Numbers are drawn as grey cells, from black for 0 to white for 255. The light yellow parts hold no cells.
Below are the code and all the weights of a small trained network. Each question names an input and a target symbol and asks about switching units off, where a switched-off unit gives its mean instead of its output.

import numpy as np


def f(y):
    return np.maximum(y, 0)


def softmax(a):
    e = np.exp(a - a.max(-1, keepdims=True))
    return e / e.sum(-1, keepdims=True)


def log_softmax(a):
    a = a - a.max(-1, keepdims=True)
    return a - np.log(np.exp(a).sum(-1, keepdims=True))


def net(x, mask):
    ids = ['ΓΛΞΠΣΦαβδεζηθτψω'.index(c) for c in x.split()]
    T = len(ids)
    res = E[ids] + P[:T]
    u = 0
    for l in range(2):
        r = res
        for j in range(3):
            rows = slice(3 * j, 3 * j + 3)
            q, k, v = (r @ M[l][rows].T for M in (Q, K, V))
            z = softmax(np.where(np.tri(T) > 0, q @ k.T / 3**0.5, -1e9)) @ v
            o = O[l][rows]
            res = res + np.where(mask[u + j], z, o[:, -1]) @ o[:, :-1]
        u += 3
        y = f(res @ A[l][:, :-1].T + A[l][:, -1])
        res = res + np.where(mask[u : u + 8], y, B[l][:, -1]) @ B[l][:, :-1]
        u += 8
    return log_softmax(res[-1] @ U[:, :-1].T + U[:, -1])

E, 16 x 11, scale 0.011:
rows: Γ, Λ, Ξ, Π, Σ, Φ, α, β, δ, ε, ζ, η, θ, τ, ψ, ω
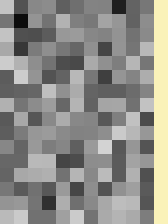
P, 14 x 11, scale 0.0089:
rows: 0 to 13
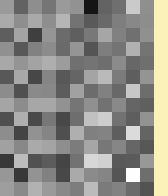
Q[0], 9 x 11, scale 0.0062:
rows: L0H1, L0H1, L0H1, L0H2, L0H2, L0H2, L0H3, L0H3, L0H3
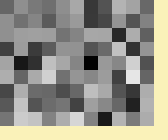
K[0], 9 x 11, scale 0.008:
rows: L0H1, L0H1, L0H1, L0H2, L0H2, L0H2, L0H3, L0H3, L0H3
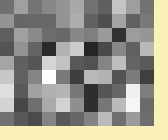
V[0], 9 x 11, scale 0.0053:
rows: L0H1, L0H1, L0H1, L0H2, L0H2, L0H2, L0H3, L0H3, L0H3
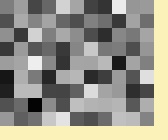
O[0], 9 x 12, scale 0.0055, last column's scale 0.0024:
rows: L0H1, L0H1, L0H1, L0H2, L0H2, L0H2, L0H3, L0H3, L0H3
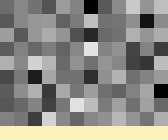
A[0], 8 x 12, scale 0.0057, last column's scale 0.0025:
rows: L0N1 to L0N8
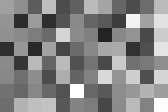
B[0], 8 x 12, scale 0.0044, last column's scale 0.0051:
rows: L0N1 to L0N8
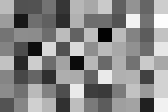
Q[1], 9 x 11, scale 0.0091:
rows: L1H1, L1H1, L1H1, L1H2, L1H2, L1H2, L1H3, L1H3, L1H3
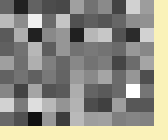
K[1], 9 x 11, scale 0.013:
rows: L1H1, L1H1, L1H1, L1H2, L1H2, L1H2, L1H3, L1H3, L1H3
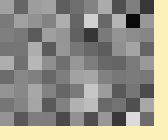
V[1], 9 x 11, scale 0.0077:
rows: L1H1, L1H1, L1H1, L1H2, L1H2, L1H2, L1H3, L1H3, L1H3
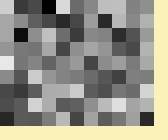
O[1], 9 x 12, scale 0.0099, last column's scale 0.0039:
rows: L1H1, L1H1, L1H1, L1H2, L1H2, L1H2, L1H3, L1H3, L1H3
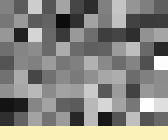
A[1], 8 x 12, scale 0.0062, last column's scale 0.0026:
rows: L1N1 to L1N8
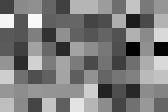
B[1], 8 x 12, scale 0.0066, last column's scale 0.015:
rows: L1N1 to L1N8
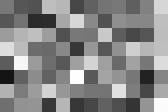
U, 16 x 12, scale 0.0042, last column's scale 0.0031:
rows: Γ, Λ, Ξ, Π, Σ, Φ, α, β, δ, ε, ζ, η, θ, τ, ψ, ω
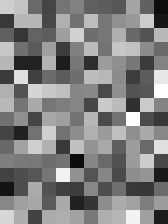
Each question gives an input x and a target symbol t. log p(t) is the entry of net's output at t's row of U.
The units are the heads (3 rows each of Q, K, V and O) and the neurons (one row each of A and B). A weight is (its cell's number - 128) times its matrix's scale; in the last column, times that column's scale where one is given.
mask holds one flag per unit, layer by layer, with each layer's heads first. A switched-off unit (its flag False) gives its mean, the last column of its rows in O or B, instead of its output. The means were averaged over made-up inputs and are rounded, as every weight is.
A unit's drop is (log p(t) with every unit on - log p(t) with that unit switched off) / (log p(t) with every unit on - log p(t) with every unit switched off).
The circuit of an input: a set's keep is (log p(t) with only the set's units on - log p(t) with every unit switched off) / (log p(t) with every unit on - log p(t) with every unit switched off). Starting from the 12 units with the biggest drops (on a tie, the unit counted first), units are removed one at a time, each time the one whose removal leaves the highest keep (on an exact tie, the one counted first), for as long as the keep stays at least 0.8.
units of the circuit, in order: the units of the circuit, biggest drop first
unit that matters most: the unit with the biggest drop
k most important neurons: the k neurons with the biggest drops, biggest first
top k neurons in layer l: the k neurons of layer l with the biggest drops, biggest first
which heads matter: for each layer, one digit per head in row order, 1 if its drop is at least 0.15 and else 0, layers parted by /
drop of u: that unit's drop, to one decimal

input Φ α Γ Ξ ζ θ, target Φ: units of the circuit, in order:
L1H1, L0H1, L0N7
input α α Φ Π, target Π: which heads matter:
000 / 101
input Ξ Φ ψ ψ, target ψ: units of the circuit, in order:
L1H1, L0N6
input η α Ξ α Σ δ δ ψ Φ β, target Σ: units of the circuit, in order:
L1H3, L0H2, L1N5, L1H1
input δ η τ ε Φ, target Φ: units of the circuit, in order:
L1H1, L0N2
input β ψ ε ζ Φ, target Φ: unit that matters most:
L0N2
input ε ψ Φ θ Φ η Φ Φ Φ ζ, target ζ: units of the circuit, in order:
L1H1, L1N5, L0H2
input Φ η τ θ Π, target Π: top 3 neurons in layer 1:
L1N4, L1N8, L1N7
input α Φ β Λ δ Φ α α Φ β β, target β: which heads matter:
001 / 001
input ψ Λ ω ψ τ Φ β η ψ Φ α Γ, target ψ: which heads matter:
000 / 110
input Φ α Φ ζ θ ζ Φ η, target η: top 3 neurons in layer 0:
L0N4, L0N8, L0N6
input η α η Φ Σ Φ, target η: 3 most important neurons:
L1N4, L1N8, L0N8
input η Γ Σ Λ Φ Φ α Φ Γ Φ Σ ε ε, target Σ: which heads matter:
010 / 001
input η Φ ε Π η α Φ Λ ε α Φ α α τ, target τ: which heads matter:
011 / 101
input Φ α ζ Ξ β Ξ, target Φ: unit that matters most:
L1H1
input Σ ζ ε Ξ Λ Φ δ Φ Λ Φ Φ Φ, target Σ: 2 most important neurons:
L0N4, L1N5
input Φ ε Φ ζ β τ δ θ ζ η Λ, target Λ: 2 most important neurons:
L1N5, L0N5
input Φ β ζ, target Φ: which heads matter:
100 / 101
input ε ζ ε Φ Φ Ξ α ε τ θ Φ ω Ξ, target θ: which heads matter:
000 / 100
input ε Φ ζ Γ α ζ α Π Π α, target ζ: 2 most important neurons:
L0N1, L1N5
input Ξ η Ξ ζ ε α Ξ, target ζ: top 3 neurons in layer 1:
L1N5, L1N3, L1N8
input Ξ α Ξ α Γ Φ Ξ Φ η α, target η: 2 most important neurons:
L1N4, L1N8
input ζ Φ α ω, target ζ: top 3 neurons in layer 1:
L1N5, L1N3, L1N8
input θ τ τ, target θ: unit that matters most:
L1H1
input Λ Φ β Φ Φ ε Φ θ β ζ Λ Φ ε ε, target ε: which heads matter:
001 / 001
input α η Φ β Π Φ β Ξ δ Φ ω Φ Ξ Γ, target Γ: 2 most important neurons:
L1N4, L0N1
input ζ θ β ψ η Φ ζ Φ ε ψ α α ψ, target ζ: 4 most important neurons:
L1N5, L1N3, L0N6, L1N8
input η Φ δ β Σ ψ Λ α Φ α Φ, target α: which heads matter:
011 / 101
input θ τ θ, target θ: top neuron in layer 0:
L0N8
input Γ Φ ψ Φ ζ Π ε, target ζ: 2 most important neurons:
L1N5, L1N3
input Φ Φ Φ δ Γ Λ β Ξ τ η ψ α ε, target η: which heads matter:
000 / 101
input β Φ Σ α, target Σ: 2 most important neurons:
L1N5, L0N1
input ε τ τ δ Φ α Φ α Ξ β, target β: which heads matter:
000 / 001
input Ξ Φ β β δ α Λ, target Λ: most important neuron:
L1N5
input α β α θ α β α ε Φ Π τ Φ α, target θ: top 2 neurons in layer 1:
L1N8, L1N1
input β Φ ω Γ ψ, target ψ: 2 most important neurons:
L0N2, L0N4
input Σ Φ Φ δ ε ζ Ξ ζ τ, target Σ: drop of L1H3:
0.4
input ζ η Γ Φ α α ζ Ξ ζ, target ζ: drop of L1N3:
0.1
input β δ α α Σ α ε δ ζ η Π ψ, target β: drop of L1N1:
0.0
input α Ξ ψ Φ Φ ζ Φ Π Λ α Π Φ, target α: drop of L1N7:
0.2
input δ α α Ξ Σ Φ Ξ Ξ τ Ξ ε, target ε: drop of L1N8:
0.4
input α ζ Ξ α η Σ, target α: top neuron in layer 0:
L0N2
